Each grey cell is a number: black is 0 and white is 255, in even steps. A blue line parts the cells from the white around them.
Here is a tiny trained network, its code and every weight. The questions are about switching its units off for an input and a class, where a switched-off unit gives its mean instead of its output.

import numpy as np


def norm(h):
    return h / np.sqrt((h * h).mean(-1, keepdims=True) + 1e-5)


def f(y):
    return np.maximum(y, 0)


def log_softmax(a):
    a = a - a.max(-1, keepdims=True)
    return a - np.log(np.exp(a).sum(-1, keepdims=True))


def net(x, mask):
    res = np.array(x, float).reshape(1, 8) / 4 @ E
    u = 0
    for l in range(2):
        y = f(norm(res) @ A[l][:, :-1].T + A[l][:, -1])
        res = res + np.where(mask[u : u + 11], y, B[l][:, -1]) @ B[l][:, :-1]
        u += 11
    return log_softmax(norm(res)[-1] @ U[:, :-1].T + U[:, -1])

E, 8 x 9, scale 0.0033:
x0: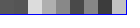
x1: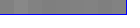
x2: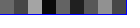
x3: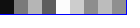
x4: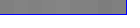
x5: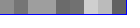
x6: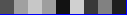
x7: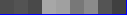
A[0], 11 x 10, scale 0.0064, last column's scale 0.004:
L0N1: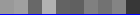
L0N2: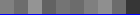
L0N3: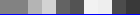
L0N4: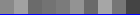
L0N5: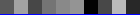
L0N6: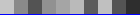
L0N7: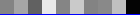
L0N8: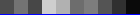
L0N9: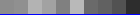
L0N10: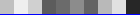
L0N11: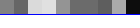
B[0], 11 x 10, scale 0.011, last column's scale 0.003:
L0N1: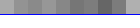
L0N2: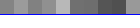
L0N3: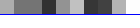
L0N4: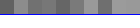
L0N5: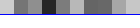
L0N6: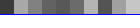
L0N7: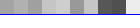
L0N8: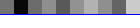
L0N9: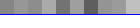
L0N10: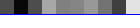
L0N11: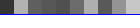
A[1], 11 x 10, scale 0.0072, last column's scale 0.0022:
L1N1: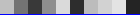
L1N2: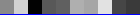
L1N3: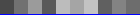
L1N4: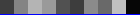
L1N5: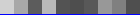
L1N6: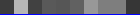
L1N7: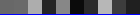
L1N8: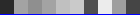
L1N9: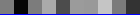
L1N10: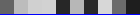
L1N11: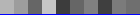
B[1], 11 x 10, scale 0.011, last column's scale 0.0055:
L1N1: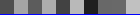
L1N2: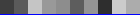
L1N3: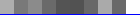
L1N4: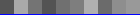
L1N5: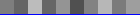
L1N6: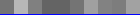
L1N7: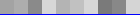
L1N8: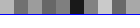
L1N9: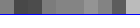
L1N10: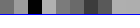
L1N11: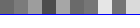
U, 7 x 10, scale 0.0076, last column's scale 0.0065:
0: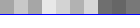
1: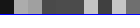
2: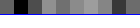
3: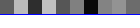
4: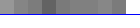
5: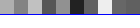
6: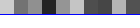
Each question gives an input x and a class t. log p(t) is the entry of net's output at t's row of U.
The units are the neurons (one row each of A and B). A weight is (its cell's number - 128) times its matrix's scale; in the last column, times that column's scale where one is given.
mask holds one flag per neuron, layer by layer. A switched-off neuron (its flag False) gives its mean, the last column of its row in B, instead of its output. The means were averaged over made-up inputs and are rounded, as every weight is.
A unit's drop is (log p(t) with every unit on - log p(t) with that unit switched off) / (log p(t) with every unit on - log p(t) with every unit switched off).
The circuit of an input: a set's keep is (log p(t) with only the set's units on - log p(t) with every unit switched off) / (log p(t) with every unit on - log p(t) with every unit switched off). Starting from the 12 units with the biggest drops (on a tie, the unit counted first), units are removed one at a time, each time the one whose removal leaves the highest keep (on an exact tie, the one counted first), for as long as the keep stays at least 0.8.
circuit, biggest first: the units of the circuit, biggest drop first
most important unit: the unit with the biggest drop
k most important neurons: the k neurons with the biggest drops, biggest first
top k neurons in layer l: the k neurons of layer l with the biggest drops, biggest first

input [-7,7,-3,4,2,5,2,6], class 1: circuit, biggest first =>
[L1N2]
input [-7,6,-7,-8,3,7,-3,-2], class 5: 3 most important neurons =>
[L1N11 L1N5 L1N7]
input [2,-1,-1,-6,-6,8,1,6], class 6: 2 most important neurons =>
[L0N3 L0N10]
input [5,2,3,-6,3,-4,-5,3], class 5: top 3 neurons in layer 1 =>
[L1N11 L1N5 L1N10]
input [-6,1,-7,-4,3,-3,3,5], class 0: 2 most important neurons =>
[L0N7 L0N11]
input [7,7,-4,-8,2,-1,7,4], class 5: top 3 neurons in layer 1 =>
[L1N11 L1N5 L1N1]
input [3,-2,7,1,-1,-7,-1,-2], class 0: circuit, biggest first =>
[L1N7 L0N3]
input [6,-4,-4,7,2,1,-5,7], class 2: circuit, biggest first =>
[L0N8 L1N3]
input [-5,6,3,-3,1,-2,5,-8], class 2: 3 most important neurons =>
[L0N10 L1N9 L0N11]
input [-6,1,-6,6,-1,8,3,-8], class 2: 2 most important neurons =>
[L0N10 L1N7]
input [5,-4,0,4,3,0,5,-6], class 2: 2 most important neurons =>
[L0N10 L1N9]
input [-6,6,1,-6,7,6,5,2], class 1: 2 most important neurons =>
[L1N2 L0N6]
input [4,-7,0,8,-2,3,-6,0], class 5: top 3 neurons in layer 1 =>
[L1N8 L1N3 L1N10]
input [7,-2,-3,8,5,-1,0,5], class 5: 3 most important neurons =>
[L1N3 L1N8 L0N6]
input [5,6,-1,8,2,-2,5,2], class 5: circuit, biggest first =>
[L1N8]
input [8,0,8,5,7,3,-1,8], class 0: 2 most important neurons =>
[L1N7 L0N10]
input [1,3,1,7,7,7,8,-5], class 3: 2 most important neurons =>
[L1N10 L0N9]
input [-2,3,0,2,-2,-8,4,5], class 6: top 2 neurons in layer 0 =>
[L0N5 L0N10]
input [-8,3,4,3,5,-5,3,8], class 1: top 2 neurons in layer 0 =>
[L0N6 L0N10]
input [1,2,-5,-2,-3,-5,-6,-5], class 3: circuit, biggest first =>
[L1N1]
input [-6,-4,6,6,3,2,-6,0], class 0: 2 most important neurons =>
[L1N7 L0N7]
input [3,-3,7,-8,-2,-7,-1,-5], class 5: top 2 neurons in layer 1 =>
[L1N5 L1N11]
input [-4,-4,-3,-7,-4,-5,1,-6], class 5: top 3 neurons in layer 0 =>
[L0N1 L0N8 L0N3]
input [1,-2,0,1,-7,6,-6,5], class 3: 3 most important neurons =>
[L1N1 L0N10 L0N5]
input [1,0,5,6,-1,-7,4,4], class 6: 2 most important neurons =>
[L0N5 L1N11]
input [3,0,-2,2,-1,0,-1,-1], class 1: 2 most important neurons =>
[L0N11 L1N7]
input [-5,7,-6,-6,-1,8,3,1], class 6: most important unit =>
L0N3
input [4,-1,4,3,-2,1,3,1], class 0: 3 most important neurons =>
[L1N7 L0N6 L0N7]
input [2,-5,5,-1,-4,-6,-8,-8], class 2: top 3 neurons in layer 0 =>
[L0N10 L0N7 L0N3]
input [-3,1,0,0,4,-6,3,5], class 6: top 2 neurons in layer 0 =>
[L0N5 L0N10]
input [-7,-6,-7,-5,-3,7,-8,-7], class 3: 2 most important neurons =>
[L1N1 L1N7]
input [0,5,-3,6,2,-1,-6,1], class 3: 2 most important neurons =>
[L1N1 L1N11]
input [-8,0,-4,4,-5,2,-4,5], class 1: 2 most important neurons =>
[L0N6 L1N2]
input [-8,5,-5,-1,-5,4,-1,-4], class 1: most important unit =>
L0N6
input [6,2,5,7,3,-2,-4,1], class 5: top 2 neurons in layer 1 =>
[L1N3 L1N8]
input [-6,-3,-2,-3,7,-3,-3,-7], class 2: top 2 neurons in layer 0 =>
[L0N10 L0N11]
